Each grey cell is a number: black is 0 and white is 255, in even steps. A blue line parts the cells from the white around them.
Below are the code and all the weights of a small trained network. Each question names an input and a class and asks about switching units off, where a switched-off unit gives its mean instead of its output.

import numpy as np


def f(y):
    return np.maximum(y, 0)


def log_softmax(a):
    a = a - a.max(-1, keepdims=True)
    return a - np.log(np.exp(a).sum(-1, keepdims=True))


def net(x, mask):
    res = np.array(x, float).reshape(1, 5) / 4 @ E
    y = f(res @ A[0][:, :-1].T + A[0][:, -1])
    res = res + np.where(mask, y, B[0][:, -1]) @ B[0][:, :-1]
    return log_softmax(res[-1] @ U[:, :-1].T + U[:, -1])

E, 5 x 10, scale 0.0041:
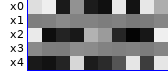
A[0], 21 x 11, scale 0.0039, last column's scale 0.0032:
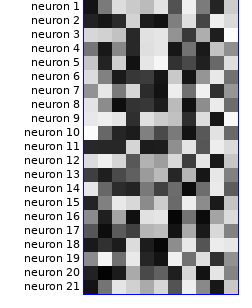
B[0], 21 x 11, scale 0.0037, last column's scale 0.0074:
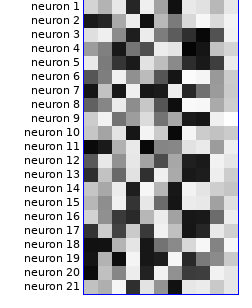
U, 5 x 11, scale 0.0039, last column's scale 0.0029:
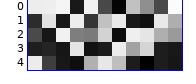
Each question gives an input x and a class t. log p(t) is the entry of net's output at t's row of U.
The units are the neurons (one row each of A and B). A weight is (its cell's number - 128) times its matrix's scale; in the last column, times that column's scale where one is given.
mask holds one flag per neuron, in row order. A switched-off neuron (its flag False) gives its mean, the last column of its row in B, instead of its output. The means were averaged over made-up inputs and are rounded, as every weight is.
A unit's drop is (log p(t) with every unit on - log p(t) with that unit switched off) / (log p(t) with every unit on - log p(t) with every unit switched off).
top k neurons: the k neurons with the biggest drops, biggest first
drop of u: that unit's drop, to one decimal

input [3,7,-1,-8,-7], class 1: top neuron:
(neuron 12)
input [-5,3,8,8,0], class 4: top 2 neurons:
(neuron 5; neuron 16)
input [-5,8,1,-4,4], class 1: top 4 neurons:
(neuron 17; neuron 13; neuron 20; neuron 4)
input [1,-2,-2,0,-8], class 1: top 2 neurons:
(neuron 12; neuron 9)
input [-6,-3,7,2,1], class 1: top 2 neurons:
(neuron 17; neuron 13)
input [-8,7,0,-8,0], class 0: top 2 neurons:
(neuron 1; neuron 21)
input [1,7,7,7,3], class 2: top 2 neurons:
(neuron 10; neuron 14)
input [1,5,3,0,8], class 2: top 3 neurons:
(neuron 18; neuron 2; neuron 11)
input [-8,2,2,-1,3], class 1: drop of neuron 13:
0.2
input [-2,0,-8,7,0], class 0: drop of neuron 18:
0.1
